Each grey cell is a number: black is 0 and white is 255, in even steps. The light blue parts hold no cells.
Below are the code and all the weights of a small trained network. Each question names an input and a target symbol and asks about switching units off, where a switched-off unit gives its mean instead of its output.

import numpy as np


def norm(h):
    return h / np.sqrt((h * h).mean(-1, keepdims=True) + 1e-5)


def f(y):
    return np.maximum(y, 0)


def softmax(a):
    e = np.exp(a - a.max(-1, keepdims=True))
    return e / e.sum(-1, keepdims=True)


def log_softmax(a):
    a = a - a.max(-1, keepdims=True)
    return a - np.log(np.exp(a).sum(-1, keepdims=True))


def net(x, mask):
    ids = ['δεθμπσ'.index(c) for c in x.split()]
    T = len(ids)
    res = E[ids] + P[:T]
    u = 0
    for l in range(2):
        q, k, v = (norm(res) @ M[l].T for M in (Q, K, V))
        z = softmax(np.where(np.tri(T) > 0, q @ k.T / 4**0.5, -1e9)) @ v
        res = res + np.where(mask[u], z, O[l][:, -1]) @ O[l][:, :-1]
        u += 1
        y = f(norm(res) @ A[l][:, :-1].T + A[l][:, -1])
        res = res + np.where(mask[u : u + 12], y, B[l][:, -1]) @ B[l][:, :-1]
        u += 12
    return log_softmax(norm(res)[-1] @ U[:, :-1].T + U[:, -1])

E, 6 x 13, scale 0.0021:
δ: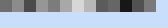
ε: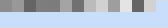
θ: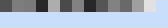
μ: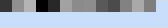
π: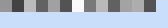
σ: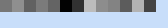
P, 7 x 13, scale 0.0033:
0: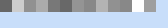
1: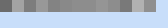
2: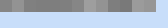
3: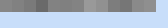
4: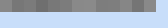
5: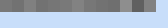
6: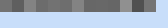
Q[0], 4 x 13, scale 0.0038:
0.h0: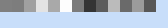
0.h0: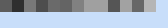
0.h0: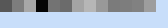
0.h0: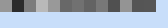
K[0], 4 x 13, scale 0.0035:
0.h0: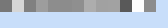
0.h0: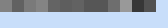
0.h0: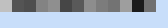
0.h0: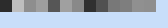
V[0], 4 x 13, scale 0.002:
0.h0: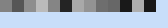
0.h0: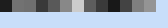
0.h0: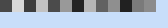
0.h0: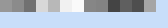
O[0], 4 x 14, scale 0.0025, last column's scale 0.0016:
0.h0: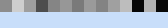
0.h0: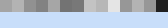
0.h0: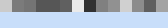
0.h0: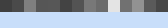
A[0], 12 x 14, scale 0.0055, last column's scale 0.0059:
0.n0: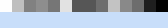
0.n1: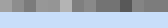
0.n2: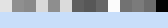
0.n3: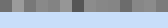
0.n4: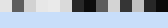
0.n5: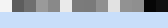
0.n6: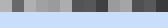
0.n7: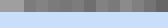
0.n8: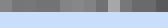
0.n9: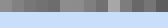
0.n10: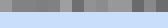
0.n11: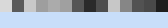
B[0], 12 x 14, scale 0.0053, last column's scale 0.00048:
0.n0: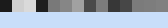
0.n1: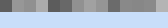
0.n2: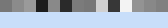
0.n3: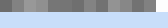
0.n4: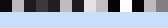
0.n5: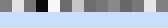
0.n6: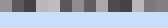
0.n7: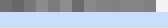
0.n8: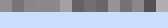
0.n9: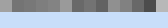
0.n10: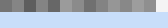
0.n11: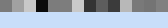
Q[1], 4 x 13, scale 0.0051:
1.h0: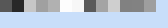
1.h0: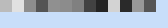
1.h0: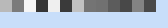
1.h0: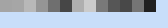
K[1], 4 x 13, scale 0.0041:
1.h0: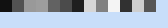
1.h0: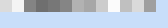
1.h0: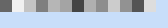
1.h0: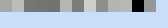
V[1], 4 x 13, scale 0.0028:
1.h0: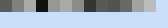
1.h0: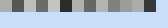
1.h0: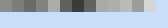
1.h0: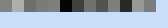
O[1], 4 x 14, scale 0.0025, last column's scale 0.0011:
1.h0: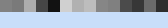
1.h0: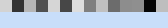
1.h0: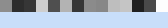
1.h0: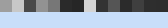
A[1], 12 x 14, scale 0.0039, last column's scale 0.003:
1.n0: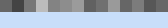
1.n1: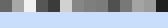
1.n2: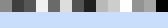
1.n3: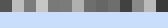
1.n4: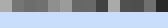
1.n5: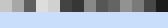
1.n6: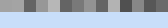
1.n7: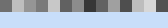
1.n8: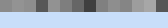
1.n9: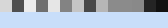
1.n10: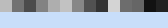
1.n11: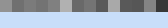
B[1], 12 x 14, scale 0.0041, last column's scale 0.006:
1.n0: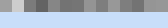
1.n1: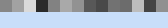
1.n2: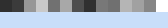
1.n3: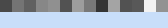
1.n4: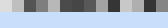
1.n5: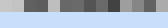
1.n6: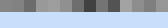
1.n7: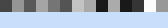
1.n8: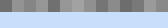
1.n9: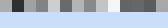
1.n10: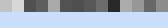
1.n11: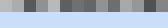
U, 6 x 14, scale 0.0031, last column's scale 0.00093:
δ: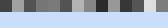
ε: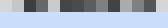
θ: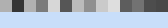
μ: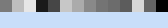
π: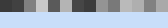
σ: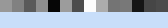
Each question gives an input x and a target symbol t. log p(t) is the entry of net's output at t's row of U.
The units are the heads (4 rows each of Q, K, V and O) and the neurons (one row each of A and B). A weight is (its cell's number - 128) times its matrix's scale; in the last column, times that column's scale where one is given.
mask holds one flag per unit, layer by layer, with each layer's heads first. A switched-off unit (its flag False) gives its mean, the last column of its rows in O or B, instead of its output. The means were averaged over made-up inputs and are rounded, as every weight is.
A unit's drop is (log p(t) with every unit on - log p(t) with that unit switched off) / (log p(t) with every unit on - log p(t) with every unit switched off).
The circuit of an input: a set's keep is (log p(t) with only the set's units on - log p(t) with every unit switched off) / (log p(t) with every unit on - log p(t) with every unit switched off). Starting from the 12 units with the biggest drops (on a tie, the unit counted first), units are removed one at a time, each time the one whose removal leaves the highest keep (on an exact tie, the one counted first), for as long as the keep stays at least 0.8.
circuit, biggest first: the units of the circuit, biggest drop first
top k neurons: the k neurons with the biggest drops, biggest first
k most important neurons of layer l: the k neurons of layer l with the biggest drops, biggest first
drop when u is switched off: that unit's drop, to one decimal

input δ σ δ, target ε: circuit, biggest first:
(0.h0; 0.n9; 1.n10)
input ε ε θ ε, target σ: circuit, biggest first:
(1.h0)
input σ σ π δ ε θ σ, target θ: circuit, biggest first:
(0.h0; 1.h0; 1.n9)
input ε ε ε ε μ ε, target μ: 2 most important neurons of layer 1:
(1.n1; 1.n2)
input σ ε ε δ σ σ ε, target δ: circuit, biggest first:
(1.h0; 0.h0; 1.n7)
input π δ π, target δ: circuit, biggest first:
(1.h0; 1.n7)
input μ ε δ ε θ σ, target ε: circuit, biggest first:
(0.h0; 1.n5)
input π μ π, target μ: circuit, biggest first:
(1.h0; 1.n1)
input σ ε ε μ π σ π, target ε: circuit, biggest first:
(1.h0; 0.h0; 1.n5)
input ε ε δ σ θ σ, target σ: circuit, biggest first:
(1.h0; 0.h0)
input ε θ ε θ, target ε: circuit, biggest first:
(1.h0; 1.n2; 1.n4)
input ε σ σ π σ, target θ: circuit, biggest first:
(1.h0; 1.n9)
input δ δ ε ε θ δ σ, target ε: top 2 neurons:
(1.n2; 1.n5)
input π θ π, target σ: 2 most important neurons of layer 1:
(1.n2; 1.n9)
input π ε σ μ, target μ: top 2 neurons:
(1.n1; 1.n2)
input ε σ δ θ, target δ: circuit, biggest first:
(1.n7)
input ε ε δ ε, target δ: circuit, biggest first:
(1.h0; 1.n7)
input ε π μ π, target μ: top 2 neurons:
(0.n3; 1.n1)
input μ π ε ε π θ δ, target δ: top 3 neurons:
(0.n1; 1.n3; 1.n2)
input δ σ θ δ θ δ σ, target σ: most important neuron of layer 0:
(0.n8)
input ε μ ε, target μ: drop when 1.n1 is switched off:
0.2
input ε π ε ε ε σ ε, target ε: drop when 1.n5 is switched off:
0.1
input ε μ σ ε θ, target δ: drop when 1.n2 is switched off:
0.2
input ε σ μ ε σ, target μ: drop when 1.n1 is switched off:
0.1
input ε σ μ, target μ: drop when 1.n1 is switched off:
0.1
